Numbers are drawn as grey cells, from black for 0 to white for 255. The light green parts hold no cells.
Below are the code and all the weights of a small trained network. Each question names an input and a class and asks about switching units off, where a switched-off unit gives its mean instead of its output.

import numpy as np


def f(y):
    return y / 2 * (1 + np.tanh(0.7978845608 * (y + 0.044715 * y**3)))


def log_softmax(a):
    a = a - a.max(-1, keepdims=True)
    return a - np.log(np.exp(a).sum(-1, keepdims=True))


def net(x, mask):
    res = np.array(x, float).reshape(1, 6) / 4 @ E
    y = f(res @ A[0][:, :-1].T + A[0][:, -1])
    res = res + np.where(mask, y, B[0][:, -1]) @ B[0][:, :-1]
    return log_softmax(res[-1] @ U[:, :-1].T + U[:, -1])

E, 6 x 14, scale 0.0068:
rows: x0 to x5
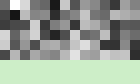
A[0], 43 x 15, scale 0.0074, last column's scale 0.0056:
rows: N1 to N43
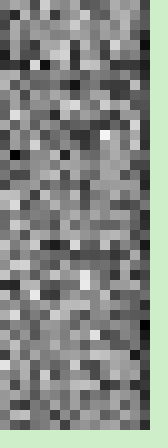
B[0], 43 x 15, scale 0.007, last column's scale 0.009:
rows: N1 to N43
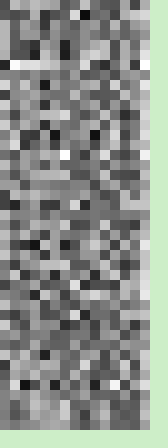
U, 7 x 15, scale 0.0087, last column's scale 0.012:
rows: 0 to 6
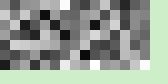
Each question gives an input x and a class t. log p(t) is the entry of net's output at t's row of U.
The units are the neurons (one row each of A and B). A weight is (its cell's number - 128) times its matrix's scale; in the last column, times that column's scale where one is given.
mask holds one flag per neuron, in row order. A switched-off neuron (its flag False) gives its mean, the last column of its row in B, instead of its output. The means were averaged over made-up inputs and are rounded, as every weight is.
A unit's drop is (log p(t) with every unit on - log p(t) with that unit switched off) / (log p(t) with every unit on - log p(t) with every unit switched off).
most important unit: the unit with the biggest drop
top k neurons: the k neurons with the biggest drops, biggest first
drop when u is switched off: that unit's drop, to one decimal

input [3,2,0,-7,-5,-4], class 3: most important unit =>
N6
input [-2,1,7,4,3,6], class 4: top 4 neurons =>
[N7 N9 N13 N26]
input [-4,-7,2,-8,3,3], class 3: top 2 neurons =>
[N6 N5]
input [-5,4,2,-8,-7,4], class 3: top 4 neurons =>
[N6 N5 N39 N28]
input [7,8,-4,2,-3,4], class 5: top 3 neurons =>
[N2 N29 N16]
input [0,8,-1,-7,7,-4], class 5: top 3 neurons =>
[N2 N29 N14]
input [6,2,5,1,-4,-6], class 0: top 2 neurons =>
[N12 N42]
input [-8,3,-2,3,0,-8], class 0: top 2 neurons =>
[N16 N18]
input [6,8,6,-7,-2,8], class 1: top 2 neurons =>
[N36 N3]
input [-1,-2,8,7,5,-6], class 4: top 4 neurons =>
[N7 N6 N10 N5]
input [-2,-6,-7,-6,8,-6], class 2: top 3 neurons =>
[N39 N28 N7]
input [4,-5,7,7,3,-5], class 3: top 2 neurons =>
[N30 N25]
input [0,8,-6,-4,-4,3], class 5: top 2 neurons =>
[N2 N7]
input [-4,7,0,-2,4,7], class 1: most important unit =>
N36
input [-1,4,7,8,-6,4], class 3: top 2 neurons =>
[N25 N30]
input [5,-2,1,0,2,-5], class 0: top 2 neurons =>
[N12 N27]
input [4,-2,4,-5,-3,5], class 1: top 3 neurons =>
[N36 N25 N30]
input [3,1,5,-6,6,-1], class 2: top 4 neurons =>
[N39 N28 N25 N30]
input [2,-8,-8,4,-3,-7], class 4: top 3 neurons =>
[N37 N20 N1]
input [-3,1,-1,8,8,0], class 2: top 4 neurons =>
[N39 N28 N6 N34]
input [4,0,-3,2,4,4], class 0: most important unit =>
N27
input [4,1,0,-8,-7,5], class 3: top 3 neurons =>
[N6 N5 N39]
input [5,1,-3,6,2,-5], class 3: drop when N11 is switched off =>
0.1
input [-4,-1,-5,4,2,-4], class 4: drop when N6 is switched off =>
0.2
